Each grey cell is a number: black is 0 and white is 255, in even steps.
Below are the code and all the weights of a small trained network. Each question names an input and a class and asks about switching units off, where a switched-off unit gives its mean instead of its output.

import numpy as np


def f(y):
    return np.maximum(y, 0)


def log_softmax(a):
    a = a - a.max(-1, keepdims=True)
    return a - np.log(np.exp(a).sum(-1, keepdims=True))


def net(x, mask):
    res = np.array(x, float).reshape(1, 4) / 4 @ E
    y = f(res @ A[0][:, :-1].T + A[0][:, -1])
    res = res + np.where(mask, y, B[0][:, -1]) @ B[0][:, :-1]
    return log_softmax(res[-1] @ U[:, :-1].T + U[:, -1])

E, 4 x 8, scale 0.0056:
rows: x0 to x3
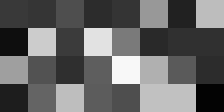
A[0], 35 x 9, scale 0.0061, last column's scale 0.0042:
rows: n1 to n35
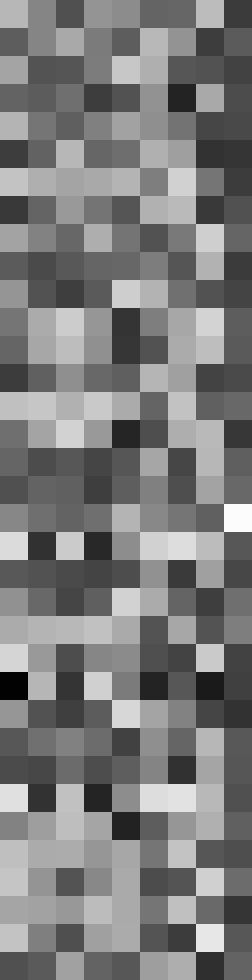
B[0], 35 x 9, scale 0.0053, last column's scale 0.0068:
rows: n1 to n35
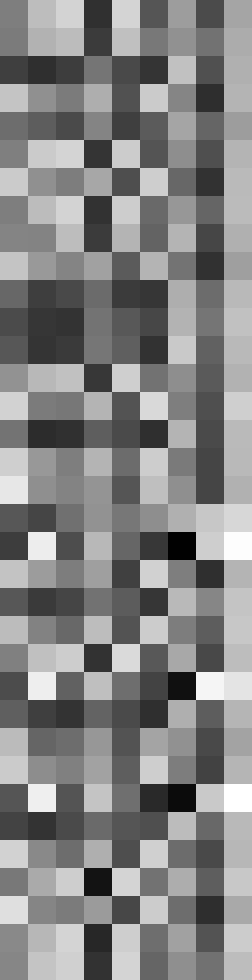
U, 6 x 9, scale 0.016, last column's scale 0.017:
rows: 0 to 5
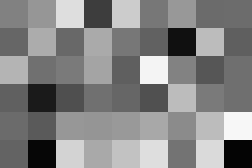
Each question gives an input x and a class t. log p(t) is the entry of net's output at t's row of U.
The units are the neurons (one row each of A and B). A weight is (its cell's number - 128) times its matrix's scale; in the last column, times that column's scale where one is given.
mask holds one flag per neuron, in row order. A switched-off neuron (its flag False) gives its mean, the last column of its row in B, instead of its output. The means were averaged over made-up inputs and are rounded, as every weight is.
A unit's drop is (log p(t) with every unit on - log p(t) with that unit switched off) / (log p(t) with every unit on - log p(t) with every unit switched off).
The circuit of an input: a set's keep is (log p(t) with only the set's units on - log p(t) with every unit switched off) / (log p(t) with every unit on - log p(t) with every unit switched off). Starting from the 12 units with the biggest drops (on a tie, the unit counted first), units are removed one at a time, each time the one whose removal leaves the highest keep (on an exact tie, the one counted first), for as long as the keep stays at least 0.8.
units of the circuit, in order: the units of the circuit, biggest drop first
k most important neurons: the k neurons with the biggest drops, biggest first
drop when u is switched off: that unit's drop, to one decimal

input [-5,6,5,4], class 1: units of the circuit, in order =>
(n25)
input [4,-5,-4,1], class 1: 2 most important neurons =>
(n20, n29)
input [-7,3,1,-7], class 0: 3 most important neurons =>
(n32, n34, n24)
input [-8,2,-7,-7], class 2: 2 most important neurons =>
(n15, n23)
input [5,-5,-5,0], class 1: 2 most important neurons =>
(n20, n29)
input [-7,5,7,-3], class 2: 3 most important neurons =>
(n15, n23, n33)
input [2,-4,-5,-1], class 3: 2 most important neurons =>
(n25, n12)
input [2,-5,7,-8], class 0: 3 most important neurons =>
(n34, n32, n24)
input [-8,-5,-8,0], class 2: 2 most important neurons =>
(n15, n7)
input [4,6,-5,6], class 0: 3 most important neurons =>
(n20, n29, n8)
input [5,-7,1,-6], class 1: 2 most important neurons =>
(n20, n29)
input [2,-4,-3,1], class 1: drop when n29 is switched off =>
0.2
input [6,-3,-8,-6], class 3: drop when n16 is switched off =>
0.2
